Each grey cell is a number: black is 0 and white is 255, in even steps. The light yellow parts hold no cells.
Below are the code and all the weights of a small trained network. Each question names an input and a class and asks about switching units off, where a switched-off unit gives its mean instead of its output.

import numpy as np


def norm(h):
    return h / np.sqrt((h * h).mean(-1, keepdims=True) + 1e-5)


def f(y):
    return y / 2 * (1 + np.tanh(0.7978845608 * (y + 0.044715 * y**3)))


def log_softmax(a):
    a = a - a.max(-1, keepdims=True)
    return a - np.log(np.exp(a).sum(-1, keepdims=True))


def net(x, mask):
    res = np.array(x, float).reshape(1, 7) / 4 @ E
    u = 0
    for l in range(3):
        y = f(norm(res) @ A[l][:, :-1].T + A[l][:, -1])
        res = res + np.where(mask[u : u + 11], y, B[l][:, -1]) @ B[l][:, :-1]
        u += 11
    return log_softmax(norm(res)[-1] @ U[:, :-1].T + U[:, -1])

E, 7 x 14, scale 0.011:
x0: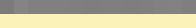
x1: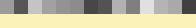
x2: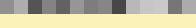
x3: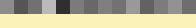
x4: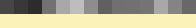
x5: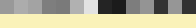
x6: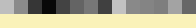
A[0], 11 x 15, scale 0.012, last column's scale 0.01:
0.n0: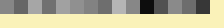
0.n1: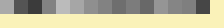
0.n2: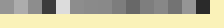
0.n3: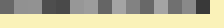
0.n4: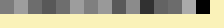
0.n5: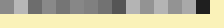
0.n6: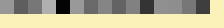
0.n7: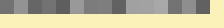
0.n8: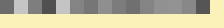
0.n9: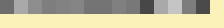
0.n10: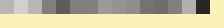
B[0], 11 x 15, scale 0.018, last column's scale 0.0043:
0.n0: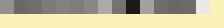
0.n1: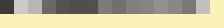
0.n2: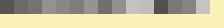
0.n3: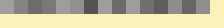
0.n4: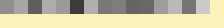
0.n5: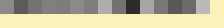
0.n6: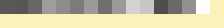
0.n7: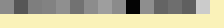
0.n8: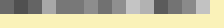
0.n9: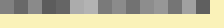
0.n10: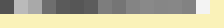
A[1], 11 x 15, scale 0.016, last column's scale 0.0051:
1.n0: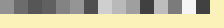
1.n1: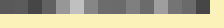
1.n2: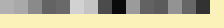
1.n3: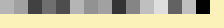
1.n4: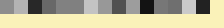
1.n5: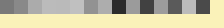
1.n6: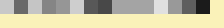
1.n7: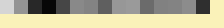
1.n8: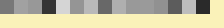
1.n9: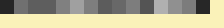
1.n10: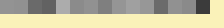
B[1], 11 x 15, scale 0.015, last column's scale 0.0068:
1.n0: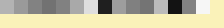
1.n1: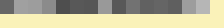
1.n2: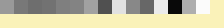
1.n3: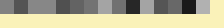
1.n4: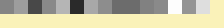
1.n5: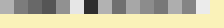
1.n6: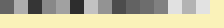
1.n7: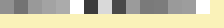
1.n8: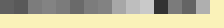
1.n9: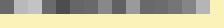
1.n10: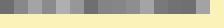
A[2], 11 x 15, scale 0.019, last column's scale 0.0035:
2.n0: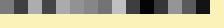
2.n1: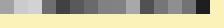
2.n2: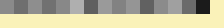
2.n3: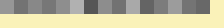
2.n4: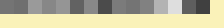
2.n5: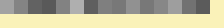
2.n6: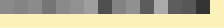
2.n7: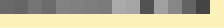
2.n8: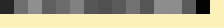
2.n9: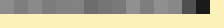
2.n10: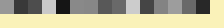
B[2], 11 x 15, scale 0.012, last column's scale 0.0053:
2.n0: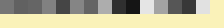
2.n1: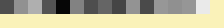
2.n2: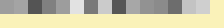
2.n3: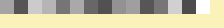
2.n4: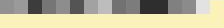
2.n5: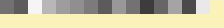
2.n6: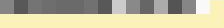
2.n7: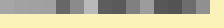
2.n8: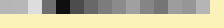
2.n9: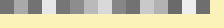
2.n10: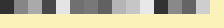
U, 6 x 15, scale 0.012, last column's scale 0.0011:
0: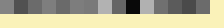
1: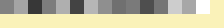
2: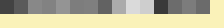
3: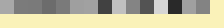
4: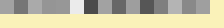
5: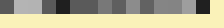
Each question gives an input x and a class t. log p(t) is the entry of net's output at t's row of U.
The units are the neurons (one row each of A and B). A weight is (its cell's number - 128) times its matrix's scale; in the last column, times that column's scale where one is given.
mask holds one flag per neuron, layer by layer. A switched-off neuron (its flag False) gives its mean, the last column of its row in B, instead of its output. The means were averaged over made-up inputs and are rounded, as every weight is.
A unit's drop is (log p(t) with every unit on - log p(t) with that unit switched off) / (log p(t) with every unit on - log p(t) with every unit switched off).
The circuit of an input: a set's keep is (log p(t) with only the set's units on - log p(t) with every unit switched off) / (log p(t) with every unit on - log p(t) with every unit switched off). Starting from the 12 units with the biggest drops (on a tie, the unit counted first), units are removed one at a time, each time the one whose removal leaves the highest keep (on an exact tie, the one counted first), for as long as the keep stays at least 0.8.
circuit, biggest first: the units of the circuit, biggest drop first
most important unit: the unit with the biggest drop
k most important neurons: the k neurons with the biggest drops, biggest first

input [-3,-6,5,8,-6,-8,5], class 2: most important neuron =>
(0.n6)
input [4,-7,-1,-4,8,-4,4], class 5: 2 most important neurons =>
(1.n9 0.n1)
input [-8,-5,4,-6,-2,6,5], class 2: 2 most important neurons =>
(0.n2 1.n8)
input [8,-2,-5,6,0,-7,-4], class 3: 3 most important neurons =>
(1.n0 0.n8 0.n2)
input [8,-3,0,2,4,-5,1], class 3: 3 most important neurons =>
(1.n0 0.n10 2.n6)
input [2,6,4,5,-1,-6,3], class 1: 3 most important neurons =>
(1.n6 1.n2 2.n4)
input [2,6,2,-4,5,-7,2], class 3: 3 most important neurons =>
(1.n0 1.n4 2.n6)
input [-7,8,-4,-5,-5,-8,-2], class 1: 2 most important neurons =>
(1.n6 1.n2)
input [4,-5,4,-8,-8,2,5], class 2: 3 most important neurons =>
(0.n2 0.n8 1.n8)
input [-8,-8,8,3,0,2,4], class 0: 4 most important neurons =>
(0.n5 1.n3 0.n7 1.n6)
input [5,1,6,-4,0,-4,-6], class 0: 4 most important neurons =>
(1.n3 0.n5 1.n7 0.n7)
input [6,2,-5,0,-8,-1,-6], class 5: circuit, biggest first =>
(0.n10 2.n1)
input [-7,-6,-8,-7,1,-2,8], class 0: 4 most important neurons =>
(0.n0 2.n0 1.n5 0.n2)
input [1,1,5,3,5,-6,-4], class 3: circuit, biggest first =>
(1.n0)
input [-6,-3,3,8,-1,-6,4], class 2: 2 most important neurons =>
(0.n6 2.n10)
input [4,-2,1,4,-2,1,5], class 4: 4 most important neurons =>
(1.n7 0.n3 0.n8 0.n2)
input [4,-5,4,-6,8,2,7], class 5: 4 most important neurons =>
(0.n1 1.n9 1.n1 1.n5)
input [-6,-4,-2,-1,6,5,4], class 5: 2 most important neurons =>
(1.n9 0.n1)
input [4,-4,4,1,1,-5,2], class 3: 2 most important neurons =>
(1.n0 0.n0)
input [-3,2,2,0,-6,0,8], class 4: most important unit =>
1.n7
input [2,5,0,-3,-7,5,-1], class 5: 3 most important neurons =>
(0.n10 2.n1 1.n4)
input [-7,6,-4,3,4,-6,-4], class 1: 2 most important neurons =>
(1.n6 1.n2)
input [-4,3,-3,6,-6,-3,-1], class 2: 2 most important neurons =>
(0.n6 2.n10)
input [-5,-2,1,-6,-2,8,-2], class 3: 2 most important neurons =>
(1.n2 0.n6)
